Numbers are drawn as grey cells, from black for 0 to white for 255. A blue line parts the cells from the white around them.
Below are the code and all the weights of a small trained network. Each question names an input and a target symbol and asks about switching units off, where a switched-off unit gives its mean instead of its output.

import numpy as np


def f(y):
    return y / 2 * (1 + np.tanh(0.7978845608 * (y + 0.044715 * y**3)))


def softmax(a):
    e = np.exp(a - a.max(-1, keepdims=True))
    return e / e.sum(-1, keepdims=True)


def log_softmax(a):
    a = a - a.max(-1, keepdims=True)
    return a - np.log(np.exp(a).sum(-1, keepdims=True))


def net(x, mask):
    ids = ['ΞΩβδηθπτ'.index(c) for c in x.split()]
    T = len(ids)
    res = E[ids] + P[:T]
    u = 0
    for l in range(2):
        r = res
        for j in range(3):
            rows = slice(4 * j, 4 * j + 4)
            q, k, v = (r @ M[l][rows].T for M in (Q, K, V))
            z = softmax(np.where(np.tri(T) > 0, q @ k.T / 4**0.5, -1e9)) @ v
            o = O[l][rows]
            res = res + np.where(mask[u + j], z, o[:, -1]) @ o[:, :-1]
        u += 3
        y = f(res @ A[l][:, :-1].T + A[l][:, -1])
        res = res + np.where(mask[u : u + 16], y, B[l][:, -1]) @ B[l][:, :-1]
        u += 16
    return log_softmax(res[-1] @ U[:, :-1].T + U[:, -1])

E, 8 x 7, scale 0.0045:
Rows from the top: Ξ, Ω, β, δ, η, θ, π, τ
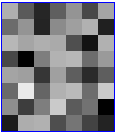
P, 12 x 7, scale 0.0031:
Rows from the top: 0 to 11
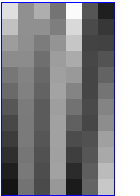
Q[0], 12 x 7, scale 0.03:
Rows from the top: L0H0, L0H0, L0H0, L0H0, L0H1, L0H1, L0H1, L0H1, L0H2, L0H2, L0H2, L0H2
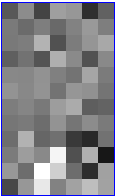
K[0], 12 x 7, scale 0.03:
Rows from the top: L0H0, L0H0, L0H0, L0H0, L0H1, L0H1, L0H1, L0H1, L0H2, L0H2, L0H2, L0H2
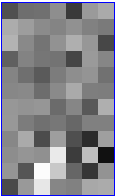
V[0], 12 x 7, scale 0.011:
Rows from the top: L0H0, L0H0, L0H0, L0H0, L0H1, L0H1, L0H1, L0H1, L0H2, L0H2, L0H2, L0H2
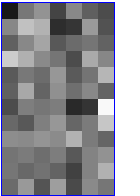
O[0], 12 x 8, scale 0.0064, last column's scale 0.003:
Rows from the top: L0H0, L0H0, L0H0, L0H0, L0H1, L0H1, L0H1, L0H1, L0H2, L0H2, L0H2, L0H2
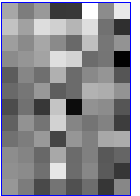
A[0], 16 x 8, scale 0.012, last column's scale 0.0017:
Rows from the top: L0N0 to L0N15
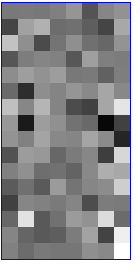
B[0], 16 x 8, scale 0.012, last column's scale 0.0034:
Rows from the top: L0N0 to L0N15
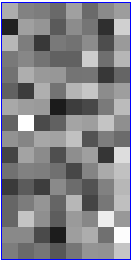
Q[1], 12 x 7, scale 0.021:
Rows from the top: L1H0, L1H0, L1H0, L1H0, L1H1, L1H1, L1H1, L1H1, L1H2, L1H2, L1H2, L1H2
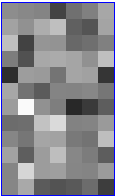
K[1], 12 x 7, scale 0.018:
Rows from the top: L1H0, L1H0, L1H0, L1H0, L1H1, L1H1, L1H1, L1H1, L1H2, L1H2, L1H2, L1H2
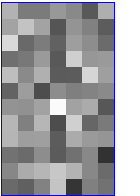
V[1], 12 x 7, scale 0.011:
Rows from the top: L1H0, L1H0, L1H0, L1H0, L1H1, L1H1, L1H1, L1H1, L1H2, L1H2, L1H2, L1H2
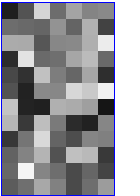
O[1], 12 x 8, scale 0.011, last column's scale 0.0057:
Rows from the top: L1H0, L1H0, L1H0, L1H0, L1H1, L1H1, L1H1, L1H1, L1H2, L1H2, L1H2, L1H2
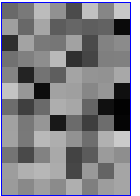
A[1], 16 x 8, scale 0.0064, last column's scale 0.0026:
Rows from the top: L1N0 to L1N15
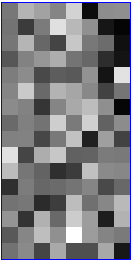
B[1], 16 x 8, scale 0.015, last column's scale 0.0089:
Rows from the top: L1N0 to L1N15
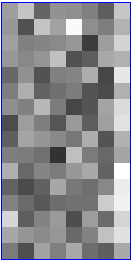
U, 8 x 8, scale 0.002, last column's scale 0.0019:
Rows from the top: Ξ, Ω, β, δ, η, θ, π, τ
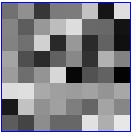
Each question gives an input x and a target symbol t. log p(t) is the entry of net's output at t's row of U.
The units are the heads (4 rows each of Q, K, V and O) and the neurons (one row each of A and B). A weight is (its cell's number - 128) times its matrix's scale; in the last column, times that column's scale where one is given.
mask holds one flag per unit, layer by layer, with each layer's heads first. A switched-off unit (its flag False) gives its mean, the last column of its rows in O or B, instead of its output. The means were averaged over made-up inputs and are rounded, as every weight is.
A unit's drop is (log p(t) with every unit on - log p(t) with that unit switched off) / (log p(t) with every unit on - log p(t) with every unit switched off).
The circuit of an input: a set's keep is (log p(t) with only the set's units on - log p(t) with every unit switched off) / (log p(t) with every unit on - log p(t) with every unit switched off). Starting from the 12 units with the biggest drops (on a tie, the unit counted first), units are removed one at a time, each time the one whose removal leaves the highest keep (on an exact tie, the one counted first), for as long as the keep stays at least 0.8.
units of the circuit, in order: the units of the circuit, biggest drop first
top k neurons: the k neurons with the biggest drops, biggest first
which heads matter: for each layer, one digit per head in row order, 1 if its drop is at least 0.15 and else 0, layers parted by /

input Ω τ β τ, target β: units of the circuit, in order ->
(L0N1, L1H1, L0N6, L0H1)
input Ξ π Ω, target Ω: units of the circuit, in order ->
(L1H1, L1N1, L0N2, L0N6)
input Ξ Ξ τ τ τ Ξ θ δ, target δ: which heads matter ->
100 / 011
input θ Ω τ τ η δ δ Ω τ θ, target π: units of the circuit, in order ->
(L1H0, L0N13)
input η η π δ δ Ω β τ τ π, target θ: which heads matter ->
100 / 101
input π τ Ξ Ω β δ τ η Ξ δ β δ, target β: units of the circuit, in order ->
(L0N6, L1H1, L0N7)
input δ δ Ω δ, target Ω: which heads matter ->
010 / 010
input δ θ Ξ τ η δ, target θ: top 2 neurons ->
(L0N13, L0N5)
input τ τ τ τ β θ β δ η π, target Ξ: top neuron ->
(L0N5)
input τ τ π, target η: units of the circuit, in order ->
(L1H0, L1H2)
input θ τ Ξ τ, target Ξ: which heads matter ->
010 / 011
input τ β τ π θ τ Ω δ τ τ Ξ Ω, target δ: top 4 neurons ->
(L0N1, L1N12, L0N9, L1N2)
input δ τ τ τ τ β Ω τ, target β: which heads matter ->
100 / 010
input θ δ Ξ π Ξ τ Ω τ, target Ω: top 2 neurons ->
(L1N1, L0N1)
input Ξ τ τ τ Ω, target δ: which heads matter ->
100 / 101
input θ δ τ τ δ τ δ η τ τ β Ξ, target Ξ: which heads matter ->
001 / 010
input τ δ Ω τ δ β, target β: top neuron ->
(L0N14)
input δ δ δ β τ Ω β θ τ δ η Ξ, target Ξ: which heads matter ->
001 / 011
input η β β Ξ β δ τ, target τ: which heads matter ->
100 / 110
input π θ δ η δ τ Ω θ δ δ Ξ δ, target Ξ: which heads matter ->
101 / 111
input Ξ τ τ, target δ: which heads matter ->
001 / 101
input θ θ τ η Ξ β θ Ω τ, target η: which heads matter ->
101 / 010
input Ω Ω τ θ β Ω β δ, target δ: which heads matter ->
111 / 011
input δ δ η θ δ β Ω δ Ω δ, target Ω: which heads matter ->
101 / 010
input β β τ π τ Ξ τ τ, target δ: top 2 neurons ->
(L0N1, L0N9)
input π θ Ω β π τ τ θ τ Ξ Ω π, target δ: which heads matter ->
000 / 101
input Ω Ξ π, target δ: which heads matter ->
001 / 101
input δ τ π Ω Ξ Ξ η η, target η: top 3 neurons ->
(L1N3, L0N2, L0N13)
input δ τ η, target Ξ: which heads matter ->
000 / 001
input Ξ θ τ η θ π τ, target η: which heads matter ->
100 / 010
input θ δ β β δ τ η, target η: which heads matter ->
001 / 110
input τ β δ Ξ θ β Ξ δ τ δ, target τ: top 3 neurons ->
(L0N5, L0N9, L0N1)
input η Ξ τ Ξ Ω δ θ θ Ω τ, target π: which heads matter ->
000 / 100
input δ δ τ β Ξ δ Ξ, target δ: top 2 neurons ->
(L1N12, L1N2)
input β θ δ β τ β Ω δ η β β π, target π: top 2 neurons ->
(L0N7, L1N7)
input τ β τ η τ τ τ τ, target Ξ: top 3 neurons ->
(L0N6, L0N13, L0N5)
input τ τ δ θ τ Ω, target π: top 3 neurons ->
(L0N14, L1N7, L0N13)
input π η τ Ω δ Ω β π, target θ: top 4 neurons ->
(L0N6, L0N14, L0N7, L0N9)
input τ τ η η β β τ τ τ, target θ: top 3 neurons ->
(L0N6, L0N14, L1N14)
